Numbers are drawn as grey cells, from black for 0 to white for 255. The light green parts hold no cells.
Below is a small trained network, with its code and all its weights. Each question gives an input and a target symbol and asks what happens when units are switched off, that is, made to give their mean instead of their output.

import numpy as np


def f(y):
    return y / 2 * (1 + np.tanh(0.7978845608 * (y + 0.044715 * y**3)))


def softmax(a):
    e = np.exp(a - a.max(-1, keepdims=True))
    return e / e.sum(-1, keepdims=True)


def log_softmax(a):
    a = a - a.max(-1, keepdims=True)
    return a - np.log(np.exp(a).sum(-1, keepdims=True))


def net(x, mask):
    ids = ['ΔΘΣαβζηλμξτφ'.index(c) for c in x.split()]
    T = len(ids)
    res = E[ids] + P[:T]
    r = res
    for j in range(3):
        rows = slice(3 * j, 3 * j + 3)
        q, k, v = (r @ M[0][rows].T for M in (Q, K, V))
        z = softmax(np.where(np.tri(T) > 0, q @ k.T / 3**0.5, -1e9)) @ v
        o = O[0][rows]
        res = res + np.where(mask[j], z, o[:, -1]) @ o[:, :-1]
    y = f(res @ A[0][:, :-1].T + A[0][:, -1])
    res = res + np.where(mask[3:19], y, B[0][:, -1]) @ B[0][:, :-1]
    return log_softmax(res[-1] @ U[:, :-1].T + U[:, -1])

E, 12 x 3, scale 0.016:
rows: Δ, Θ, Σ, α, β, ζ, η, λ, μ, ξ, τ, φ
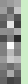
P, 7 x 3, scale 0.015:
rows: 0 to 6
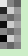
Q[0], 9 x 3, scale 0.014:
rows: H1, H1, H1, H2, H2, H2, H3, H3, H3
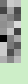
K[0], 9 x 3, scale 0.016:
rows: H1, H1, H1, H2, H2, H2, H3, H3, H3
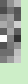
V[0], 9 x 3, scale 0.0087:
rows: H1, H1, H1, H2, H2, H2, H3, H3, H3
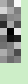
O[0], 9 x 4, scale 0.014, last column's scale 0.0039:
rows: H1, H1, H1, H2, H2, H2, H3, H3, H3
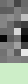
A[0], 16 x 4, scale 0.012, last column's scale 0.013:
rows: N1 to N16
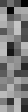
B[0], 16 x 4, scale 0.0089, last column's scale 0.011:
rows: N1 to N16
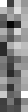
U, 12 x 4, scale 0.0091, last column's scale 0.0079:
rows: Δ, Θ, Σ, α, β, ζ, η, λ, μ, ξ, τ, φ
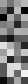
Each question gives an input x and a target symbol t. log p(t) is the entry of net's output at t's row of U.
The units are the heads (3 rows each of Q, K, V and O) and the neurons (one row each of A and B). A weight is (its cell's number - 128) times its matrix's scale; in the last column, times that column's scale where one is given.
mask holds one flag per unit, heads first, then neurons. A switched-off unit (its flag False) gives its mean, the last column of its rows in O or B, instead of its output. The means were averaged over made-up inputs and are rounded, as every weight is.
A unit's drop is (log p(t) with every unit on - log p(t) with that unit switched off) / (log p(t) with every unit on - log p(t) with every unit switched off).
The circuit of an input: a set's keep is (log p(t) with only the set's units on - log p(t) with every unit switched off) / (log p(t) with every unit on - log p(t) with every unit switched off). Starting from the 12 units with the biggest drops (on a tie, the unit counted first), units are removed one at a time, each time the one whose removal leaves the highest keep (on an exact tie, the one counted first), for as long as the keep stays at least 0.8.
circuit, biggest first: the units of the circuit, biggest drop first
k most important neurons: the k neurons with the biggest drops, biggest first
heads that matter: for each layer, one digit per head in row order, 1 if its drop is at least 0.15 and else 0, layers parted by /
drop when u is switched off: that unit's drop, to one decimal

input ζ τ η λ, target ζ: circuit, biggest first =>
(H2, N11)
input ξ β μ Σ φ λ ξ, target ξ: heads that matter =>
000
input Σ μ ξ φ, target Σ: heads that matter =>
110
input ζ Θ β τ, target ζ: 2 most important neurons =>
(N11, N1)
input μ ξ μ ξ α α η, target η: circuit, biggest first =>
(H2, N14)
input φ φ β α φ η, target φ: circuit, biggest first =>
(H2, N10)
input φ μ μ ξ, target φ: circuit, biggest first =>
(H2)
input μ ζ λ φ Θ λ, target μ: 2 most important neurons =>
(N4, N14)
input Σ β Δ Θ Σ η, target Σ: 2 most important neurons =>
(N14, N4)
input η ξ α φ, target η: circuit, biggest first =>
(H2, H1)
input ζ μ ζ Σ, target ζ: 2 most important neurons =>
(N11, N1)
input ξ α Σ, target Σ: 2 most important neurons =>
(N8, N7)
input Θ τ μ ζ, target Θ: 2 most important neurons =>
(N4, N5)
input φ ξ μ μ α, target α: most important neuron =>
(N11)
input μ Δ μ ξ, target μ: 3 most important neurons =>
(N4, N14, N7)
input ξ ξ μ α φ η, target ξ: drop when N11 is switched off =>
0.2
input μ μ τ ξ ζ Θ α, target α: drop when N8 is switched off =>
0.1
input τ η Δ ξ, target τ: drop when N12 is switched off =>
0.0
